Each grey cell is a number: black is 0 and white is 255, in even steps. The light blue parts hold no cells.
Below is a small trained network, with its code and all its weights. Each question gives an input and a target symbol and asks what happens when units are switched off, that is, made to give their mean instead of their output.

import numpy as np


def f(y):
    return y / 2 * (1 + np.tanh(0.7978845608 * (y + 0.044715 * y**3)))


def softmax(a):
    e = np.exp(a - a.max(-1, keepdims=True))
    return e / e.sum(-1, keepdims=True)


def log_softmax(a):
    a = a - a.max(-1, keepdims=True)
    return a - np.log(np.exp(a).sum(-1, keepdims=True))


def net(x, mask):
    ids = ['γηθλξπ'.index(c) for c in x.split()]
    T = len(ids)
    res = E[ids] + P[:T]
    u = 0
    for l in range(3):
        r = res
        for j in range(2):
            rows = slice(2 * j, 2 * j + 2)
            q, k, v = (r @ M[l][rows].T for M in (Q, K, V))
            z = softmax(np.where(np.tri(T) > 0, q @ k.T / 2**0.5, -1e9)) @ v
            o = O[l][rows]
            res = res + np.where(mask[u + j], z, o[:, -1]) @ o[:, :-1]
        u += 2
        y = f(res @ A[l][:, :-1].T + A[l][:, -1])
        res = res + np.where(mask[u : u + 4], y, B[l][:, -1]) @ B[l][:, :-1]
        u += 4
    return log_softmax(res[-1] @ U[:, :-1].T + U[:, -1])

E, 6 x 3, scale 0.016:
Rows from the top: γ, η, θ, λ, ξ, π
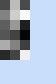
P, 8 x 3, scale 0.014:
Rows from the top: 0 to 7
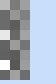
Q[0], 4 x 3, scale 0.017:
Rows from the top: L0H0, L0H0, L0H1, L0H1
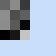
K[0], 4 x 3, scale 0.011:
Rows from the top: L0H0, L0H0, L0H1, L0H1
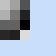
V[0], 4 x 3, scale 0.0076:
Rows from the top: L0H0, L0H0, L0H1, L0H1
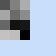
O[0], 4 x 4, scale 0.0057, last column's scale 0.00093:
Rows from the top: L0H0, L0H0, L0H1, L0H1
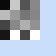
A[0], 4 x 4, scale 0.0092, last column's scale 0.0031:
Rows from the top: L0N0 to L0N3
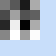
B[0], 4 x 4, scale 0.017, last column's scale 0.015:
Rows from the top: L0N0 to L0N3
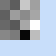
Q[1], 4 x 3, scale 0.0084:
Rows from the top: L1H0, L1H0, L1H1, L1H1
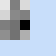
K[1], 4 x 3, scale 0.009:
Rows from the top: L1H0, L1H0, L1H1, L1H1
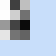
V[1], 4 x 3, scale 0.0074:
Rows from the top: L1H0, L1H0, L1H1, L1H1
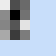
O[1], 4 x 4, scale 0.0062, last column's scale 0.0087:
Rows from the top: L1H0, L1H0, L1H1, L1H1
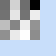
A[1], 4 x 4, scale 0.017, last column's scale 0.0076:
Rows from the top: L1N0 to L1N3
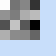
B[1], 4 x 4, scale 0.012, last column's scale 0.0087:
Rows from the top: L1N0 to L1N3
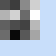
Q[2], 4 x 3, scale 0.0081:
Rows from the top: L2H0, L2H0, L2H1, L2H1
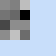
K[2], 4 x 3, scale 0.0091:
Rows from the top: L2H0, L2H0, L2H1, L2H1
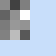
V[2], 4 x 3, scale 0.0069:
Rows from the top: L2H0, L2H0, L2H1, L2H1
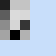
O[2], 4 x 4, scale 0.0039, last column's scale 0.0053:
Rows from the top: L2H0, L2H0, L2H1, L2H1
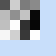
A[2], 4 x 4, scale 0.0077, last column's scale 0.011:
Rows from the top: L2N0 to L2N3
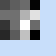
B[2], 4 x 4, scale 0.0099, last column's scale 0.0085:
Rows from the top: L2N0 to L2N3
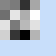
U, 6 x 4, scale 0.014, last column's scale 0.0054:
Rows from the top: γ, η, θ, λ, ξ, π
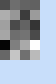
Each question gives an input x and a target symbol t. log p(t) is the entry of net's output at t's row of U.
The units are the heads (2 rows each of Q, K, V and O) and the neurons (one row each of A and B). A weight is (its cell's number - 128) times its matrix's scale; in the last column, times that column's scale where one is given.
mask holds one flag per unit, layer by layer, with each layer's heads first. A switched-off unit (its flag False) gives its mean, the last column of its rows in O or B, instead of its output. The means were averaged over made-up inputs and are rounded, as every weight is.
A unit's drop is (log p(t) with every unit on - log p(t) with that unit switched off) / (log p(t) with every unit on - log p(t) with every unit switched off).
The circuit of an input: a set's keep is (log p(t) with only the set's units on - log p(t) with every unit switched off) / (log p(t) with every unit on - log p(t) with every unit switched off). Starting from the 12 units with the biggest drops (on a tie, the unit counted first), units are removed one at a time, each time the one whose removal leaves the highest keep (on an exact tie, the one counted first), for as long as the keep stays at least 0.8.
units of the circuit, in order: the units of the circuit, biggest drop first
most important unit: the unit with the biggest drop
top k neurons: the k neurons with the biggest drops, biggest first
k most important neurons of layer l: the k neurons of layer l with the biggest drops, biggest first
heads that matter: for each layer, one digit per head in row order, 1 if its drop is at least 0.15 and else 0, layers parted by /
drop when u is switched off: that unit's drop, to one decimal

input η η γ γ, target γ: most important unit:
L0N3
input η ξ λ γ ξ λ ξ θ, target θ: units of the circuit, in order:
[L0H1, L2N3, L0N2, L2N2]
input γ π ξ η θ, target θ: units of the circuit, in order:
[L2N3, L0N2, L2N2, L0H1]
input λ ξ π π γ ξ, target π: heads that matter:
00 / 01 / 00
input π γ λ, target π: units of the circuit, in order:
[L1N1, L0N3, L1H1, L0H1]
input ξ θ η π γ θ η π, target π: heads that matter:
01 / 00 / 00
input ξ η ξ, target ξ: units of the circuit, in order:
[L0N3, L2N3]
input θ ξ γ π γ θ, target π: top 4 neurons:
[L0N3, L1N1, L0N2, L2N2]
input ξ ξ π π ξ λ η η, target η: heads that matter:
01 / 00 / 00
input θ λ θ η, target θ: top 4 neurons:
[L1N3, L1N0, L0N2, L1N1]
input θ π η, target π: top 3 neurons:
[L1N1, L2N3, L1N2]
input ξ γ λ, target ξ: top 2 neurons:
[L1N1, L0N3]
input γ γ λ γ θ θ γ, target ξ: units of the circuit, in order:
[L1N1, L2N3]
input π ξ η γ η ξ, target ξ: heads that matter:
01 / 00 / 10
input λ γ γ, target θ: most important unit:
L2N3
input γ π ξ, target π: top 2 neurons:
[L0N3, L1N0]
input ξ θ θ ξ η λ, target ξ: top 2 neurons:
[L1N1, L1N0]
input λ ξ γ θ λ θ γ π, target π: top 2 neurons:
[L1N1, L0N3]
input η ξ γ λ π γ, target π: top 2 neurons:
[L0N3, L2N3]
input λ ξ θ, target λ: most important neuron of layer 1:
[L1N2]
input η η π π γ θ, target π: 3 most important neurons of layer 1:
[L1N1, L1N0, L1N3]
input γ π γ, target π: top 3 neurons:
[L0N3, L1N1, L2N3]
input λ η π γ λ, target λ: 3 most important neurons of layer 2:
[L2N2, L2N3, L2N1]
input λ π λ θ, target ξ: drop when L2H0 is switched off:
-0.1
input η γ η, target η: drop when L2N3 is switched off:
-0.1
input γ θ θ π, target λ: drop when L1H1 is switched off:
0.5
